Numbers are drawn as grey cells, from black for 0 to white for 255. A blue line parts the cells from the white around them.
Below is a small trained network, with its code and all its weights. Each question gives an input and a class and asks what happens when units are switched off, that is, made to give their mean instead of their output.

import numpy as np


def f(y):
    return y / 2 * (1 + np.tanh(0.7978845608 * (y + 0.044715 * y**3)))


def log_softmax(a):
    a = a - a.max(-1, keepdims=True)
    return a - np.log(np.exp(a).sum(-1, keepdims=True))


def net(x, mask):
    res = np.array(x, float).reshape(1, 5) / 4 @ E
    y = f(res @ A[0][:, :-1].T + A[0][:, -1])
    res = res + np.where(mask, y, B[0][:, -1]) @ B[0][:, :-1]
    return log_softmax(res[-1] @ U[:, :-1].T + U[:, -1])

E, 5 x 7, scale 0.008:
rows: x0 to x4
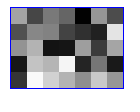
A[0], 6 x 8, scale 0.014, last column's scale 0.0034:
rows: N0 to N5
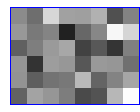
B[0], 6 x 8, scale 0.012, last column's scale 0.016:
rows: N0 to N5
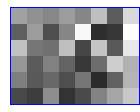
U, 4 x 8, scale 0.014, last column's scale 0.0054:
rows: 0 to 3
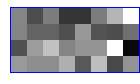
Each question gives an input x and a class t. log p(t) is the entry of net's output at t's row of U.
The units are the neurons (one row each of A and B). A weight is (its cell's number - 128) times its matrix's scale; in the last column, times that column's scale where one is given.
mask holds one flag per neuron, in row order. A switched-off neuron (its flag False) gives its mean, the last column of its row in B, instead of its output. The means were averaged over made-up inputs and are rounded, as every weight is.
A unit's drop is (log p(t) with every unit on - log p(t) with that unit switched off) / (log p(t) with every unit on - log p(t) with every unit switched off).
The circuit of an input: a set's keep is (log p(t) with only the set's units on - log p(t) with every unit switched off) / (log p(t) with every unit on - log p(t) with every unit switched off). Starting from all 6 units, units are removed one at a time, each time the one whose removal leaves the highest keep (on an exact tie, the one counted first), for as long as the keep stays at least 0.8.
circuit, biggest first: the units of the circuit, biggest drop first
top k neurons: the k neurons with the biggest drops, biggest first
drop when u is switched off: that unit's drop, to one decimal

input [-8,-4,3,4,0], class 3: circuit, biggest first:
N1
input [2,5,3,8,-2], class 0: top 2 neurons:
N5, N0
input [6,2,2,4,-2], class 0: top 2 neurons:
N0, N1
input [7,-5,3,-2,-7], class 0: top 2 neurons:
N1, N3
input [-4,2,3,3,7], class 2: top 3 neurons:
N4, N2, N3
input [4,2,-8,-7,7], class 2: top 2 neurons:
N2, N3
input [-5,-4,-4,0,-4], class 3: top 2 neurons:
N1, N0
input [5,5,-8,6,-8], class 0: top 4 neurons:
N3, N1, N5, N0
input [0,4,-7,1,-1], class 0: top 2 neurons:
N3, N1
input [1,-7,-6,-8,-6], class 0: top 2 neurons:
N3, N1
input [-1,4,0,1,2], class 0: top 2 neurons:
N5, N1
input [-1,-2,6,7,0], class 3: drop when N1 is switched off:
0.1
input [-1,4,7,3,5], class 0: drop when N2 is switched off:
-0.1
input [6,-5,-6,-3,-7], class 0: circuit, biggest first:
N3
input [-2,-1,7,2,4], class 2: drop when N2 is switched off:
0.3
